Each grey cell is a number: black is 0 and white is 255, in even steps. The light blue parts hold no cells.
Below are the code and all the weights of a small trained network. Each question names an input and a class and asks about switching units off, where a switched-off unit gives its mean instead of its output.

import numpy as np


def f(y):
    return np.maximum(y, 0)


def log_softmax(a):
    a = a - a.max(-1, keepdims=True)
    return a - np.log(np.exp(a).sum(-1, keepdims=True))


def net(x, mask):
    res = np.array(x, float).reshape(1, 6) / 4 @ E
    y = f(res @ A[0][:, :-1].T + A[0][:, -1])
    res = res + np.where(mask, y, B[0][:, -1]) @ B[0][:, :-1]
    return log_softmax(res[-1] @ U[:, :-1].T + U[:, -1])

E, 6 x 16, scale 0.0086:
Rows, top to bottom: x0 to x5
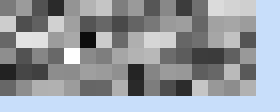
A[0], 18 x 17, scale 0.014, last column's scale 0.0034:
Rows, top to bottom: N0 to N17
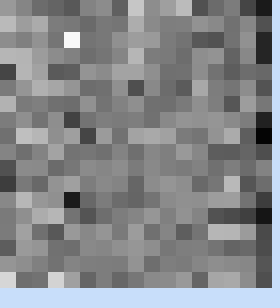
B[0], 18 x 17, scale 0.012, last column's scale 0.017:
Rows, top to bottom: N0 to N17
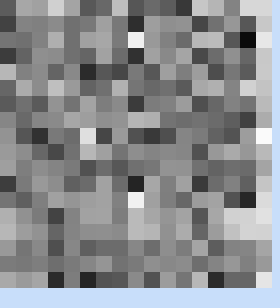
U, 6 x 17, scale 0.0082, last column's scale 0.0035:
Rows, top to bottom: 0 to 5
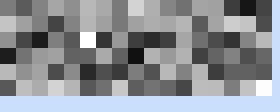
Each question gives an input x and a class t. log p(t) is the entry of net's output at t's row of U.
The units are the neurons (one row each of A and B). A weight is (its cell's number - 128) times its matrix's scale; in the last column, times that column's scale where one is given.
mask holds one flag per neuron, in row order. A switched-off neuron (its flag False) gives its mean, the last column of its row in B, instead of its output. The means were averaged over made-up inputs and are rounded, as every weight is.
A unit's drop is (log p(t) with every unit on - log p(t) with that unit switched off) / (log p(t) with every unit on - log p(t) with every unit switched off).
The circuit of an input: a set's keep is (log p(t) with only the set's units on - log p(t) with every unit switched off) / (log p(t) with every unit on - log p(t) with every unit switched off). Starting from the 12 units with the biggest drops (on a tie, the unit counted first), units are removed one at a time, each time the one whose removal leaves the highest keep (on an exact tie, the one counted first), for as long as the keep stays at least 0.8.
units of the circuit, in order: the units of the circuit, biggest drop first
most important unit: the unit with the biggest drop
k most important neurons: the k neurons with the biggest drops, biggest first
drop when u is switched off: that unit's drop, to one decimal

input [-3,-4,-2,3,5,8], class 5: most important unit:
N5
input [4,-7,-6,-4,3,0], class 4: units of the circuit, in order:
(N8 N4)
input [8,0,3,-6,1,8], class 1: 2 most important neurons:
(N14 N0)
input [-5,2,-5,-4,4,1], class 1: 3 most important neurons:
(N8 N2 N9)
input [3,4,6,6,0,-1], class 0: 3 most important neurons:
(N2 N6 N14)
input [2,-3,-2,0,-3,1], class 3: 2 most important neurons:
(N8 N17)
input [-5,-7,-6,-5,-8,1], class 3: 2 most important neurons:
(N8 N6)
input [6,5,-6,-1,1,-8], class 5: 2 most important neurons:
(N0 N8)
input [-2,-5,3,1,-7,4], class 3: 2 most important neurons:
(N3 N1)
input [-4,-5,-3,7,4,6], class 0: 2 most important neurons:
(N2 N0)
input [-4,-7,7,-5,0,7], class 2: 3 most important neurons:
(N8 N17 N0)
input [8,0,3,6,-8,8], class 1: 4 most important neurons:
(N14 N0 N11 N12)
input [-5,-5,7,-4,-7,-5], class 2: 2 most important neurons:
(N8 N11)
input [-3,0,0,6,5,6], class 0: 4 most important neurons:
(N2 N0 N3 N1)
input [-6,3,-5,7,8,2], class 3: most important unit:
N11
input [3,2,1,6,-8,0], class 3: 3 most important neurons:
(N3 N1 N12)
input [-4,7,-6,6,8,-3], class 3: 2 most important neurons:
(N8 N11)
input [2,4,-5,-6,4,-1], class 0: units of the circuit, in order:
(N8 N7)
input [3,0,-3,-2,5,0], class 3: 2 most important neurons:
(N8 N13)
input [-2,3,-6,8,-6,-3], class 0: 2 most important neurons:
(N2 N8)
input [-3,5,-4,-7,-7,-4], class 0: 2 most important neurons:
(N12 N7)
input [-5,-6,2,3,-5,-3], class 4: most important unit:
N4
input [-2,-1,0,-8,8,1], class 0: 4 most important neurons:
(N12 N7 N3 N1)
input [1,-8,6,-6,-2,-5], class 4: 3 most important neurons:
(N4 N2 N15)
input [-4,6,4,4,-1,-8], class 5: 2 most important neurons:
(N0 N4)
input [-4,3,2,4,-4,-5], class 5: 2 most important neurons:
(N0 N12)
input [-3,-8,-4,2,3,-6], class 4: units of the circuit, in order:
(N4)
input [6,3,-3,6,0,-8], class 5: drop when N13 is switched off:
0.2
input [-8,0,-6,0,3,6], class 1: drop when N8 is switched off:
0.2
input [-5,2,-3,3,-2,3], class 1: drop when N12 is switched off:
0.1
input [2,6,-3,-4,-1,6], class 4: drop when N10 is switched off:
-0.1
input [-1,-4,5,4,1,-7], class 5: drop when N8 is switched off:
0.0
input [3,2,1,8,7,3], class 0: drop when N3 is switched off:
0.1
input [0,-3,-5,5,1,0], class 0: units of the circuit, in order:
(N8)
